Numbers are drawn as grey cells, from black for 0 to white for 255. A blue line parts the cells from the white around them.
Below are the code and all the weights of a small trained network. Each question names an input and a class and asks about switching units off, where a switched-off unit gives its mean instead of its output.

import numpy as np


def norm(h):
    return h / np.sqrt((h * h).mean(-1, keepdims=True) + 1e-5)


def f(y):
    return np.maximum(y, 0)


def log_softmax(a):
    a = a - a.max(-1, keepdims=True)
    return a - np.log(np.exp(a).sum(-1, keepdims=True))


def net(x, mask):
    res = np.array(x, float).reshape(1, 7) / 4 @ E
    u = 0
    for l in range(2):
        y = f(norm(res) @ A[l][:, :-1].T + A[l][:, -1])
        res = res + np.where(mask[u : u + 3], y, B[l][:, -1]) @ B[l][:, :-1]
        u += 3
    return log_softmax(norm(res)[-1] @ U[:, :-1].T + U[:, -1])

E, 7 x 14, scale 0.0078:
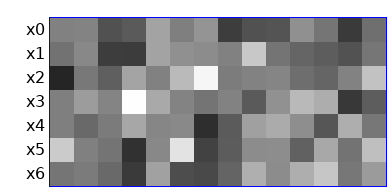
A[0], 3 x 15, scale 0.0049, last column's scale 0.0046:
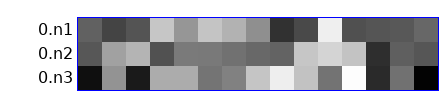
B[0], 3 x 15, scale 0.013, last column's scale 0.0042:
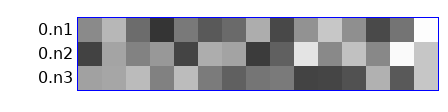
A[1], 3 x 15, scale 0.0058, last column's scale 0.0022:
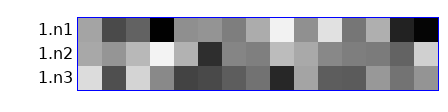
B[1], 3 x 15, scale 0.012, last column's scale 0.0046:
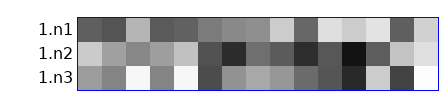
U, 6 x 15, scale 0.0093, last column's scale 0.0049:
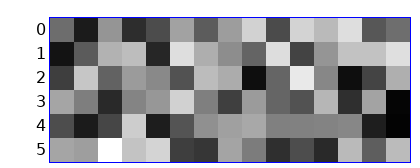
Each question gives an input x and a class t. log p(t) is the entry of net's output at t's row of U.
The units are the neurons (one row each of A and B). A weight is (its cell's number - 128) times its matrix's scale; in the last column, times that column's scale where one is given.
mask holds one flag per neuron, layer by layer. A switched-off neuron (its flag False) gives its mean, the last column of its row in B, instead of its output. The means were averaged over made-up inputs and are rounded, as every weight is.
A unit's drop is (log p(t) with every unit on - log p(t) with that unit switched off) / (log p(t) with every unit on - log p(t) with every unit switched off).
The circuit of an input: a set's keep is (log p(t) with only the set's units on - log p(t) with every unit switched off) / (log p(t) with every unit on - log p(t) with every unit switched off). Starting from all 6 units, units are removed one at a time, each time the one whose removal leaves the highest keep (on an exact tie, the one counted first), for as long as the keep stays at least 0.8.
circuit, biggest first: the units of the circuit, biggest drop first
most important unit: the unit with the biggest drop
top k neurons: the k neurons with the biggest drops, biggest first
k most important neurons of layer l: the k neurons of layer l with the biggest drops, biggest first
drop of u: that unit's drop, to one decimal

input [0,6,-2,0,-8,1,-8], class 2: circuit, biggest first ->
[1.n3]
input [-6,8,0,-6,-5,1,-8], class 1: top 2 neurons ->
[0.n1 1.n3]
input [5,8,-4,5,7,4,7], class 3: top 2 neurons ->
[0.n2 1.n3]
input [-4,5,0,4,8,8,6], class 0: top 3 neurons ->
[1.n1 1.n3 1.n2]
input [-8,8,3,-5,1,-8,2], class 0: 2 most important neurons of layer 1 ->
[1.n1 1.n3]
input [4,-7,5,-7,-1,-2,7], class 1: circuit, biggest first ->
[0.n1 1.n3]
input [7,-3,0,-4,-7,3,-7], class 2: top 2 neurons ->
[0.n3 1.n2]
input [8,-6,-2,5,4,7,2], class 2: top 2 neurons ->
[1.n1 0.n3]
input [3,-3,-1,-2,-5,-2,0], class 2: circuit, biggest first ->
[0.n3 1.n2]
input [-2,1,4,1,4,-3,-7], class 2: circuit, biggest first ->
[0.n1 1.n3]
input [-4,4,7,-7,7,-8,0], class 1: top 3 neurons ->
[1.n3 0.n1 0.n3]
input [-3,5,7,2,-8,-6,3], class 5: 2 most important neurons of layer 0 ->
[0.n3 0.n2]
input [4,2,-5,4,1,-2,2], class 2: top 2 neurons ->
[0.n2 1.n3]
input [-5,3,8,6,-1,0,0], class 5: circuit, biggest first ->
[0.n3]
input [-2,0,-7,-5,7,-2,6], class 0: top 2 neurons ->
[1.n1 0.n3]
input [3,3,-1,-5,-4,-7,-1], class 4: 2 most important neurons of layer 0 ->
[0.n2 0.n1]
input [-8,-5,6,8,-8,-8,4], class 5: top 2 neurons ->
[1.n2 0.n3]
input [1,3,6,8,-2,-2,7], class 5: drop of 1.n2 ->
0.2
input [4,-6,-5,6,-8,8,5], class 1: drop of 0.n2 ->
0.7
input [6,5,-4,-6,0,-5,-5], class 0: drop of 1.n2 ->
0.1
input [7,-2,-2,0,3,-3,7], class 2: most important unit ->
1.n1
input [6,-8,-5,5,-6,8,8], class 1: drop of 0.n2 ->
0.7
